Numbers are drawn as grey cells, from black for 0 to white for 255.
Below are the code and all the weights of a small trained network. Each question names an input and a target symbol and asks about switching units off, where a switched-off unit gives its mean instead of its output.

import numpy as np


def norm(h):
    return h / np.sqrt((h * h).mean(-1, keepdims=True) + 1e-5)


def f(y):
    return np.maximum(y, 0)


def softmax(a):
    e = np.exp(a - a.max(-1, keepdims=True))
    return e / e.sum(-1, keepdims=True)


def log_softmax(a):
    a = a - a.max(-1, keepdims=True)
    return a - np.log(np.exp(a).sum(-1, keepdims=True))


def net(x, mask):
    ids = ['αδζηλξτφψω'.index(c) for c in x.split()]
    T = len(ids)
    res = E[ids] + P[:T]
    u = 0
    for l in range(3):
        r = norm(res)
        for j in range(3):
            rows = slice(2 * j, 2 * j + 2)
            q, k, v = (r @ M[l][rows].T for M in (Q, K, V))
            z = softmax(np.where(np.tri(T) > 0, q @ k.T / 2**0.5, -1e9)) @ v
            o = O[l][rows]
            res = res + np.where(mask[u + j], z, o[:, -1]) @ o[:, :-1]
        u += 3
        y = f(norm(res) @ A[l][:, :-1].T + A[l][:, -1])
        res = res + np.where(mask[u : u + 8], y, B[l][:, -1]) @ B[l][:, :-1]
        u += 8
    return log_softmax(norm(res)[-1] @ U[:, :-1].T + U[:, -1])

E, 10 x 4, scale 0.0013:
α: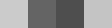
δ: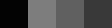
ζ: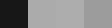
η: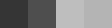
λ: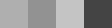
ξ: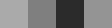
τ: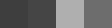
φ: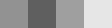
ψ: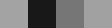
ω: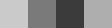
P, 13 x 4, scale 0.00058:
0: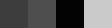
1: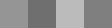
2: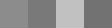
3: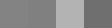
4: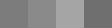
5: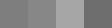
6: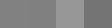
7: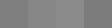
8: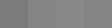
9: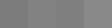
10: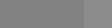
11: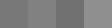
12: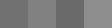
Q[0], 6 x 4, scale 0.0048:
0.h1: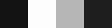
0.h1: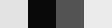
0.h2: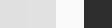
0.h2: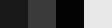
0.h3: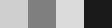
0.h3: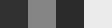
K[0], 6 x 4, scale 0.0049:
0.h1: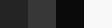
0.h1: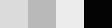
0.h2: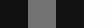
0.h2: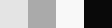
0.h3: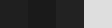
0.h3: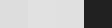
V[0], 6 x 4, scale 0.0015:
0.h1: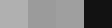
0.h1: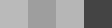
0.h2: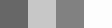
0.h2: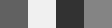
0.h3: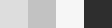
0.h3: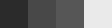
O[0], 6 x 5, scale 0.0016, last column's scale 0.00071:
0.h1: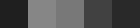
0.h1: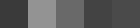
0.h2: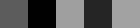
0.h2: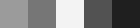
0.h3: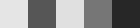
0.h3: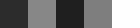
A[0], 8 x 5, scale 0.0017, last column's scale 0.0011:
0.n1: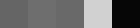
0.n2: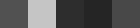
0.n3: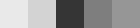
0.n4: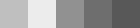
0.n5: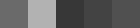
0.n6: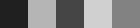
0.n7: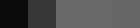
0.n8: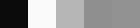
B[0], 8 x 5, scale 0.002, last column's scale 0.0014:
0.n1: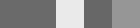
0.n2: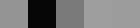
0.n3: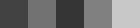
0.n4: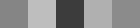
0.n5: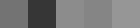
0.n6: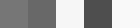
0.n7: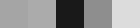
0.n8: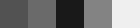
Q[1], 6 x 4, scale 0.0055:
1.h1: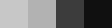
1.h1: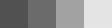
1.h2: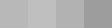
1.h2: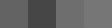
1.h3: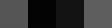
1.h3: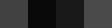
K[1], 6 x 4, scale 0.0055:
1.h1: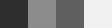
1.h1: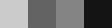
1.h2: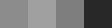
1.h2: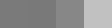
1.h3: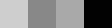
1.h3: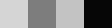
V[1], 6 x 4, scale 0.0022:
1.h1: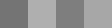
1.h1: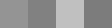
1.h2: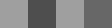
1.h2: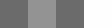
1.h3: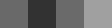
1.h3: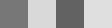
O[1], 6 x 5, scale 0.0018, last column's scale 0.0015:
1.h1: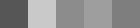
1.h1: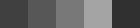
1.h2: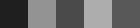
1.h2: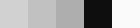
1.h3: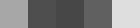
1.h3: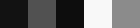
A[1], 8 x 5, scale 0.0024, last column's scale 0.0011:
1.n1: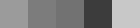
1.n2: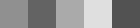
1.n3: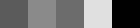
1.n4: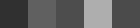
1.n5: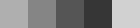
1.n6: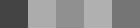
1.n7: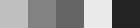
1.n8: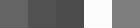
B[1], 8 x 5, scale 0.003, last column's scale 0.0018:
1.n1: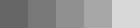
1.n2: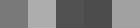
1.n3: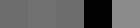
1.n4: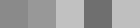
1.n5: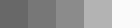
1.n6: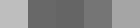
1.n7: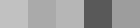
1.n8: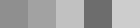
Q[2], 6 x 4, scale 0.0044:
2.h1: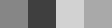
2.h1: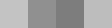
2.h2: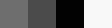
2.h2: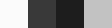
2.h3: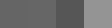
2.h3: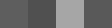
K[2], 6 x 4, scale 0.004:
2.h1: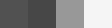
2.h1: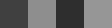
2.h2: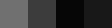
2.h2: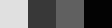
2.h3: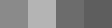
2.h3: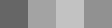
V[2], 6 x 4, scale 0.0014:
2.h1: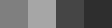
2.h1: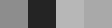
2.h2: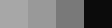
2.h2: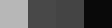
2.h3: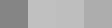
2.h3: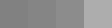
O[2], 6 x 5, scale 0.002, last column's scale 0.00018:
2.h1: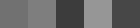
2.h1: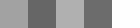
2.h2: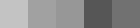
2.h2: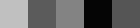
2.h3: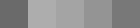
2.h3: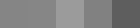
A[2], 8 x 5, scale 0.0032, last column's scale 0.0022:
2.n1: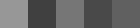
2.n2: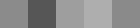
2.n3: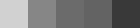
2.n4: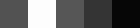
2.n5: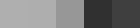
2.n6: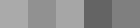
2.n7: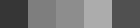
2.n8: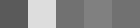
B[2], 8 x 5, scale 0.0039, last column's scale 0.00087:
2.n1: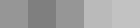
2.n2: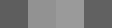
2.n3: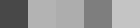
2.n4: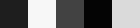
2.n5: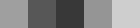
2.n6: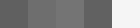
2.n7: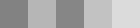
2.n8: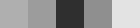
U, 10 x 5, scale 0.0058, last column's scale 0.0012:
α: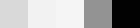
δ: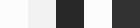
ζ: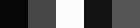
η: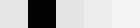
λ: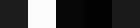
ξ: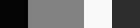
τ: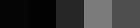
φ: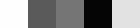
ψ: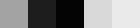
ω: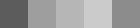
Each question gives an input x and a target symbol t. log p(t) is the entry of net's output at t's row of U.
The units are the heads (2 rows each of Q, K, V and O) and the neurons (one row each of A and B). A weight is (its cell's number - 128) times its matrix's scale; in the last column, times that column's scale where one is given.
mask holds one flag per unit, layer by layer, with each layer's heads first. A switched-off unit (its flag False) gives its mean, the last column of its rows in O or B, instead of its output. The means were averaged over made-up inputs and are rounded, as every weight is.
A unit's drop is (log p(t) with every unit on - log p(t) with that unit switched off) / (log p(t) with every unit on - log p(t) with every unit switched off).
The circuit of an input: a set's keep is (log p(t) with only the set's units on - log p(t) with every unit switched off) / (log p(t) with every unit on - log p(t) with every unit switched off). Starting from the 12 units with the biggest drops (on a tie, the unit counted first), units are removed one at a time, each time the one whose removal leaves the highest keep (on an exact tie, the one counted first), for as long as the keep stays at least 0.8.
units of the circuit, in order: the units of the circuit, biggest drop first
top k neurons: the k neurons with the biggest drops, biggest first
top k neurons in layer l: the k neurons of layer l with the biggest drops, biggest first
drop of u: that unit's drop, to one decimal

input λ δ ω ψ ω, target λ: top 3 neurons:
0.n4; 0.n3; 2.n4
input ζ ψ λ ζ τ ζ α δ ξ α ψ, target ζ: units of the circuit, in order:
1.h3; 0.h1
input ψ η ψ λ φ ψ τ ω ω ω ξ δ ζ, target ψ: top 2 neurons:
1.n1; 1.n5
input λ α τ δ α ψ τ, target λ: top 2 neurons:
0.n4; 0.n7
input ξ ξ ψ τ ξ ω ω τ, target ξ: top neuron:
1.n5
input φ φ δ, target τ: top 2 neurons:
0.n2; 0.n7
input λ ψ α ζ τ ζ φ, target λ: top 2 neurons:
1.n2; 1.n5
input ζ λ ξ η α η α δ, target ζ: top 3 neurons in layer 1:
1.n1; 1.n5; 1.n6
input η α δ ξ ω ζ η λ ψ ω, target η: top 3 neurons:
2.n4; 0.n2; 0.n7
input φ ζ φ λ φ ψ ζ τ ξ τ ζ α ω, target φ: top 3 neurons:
0.n8; 2.n5; 2.n6
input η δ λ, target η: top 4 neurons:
0.n2; 2.n1; 2.n4; 0.n6
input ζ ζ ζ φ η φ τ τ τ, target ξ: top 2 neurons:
0.n7; 2.n7
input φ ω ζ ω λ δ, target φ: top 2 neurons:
0.n2; 0.n3
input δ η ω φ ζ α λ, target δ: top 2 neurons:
0.n4; 0.n6
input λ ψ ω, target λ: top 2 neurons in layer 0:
0.n3; 0.n4
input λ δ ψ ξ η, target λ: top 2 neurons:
1.n2; 0.n4
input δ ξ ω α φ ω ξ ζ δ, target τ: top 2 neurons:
0.n2; 2.n4
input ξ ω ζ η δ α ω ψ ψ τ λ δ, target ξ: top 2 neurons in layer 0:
0.n2; 0.n7
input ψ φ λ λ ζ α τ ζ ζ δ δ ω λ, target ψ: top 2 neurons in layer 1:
1.n8; 1.n4
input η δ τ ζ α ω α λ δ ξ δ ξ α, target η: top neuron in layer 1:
1.n8
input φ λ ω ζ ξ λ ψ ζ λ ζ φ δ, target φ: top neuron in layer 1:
1.n3
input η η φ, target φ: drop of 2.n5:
0.3
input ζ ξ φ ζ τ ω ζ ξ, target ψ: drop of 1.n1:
0.0
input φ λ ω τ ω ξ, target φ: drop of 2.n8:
0.1
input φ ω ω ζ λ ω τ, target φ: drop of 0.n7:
0.2
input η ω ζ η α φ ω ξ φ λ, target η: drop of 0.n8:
-0.1
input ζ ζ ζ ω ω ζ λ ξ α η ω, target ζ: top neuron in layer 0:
0.n2
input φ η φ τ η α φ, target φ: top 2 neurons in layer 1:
1.n2; 1.n5
